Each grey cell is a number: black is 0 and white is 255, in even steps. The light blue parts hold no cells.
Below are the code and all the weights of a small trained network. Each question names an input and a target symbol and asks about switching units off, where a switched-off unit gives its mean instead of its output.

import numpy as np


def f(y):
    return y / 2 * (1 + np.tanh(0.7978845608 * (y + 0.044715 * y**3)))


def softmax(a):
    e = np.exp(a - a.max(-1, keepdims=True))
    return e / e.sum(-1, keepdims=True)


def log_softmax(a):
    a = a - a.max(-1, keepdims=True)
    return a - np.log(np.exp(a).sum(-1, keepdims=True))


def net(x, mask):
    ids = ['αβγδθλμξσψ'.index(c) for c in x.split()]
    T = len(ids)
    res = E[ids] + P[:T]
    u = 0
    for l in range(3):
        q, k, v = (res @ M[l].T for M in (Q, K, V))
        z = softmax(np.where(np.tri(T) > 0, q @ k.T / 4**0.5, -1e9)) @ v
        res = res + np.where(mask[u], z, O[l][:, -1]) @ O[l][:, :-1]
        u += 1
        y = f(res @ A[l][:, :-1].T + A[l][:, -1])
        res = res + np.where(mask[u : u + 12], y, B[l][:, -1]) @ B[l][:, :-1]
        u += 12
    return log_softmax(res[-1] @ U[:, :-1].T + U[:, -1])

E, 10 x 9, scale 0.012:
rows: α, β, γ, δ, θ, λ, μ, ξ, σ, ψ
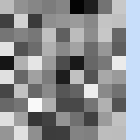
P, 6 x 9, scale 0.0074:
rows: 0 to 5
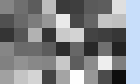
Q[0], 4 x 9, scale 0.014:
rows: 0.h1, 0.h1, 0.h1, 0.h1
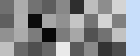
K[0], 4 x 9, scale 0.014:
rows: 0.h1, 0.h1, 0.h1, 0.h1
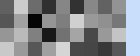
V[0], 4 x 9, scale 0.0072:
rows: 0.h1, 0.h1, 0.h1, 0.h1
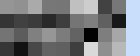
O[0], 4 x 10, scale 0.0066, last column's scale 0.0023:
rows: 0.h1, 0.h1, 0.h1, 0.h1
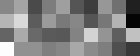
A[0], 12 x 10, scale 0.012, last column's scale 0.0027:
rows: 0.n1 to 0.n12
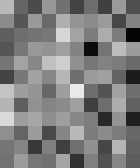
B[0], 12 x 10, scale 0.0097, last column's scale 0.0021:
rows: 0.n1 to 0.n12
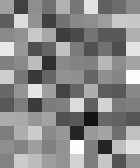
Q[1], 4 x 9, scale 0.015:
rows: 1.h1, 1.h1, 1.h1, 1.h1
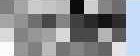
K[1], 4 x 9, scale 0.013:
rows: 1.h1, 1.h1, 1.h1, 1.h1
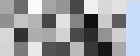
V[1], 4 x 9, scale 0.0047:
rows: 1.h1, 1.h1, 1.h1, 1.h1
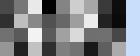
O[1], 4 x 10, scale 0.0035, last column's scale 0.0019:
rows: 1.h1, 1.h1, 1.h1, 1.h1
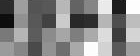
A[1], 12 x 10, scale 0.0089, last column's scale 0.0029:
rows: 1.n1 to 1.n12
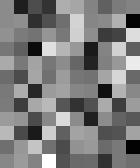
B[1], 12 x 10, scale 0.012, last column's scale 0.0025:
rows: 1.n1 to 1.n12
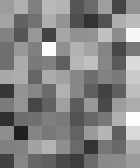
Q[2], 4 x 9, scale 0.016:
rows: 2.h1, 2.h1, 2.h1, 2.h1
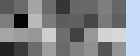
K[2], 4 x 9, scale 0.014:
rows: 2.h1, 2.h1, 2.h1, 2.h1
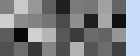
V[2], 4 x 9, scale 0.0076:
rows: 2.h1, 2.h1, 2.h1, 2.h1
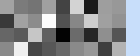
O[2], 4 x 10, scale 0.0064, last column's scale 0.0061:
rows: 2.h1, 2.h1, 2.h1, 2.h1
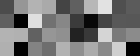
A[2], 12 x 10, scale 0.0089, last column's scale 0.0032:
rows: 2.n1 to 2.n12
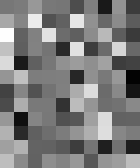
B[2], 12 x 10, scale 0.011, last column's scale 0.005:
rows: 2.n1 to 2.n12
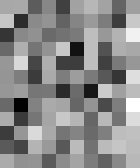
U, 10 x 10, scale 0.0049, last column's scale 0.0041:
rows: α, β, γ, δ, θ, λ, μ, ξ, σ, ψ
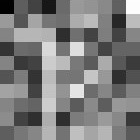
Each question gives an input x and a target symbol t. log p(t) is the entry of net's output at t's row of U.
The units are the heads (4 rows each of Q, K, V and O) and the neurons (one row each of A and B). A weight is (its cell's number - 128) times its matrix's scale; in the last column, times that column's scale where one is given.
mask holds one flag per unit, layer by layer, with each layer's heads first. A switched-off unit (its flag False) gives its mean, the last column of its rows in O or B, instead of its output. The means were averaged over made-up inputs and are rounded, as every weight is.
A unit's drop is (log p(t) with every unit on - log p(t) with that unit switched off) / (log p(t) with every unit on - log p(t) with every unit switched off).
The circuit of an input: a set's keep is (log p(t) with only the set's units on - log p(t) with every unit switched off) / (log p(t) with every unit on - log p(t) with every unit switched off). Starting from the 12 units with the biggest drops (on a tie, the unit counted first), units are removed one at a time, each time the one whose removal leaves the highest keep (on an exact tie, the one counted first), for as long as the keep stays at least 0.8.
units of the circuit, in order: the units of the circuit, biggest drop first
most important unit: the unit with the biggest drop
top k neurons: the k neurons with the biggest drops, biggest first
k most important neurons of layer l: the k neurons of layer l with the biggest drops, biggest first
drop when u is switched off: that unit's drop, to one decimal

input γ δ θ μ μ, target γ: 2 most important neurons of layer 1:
(1.n10, 1.n4)
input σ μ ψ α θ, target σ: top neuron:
(2.n7)
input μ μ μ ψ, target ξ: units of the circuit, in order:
(0.h1, 2.n4, 0.n11, 1.n2)
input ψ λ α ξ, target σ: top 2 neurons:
(1.n8, 1.n12)
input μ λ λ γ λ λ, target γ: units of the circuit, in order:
(0.n7, 1.n11)
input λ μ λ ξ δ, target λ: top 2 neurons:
(0.n11, 1.n10)
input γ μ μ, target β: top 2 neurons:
(2.n2, 1.n9)
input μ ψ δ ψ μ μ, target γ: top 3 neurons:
(0.n7, 1.n11, 0.n9)
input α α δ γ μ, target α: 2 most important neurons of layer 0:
(0.n1, 0.n11)
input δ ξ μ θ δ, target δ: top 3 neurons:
(1.n10, 2.n8, 0.n1)
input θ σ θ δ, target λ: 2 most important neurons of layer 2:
(2.n5, 2.n3)
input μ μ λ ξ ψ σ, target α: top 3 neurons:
(0.n4, 1.n9, 0.n7)
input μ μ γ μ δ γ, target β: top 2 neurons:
(0.n5, 2.n2)
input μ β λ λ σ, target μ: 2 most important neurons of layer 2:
(2.n6, 2.n12)
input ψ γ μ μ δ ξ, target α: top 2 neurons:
(1.n9, 0.n4)
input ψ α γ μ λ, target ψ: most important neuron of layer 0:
(0.n11)
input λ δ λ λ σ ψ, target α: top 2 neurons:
(0.n4, 1.n9)
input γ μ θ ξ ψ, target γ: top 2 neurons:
(1.n10, 1.n4)
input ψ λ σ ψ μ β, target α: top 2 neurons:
(0.n4, 1.n9)
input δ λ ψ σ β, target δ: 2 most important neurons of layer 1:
(1.n10, 1.n3)
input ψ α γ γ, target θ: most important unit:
0.h1
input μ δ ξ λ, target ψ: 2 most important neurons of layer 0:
(0.n11, 0.n8)
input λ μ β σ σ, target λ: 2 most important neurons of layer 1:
(1.n10, 1.n2)
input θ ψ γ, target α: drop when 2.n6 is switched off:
0.1
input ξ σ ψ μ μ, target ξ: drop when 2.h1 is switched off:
1.0
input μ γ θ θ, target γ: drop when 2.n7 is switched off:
-0.1
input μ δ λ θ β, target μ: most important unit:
0.h1
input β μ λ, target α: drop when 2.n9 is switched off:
0.1
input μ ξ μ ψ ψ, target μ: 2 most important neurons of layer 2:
(2.n6, 2.n12)
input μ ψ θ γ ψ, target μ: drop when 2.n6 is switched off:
0.2
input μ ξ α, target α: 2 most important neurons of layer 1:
(1.n9, 1.n6)
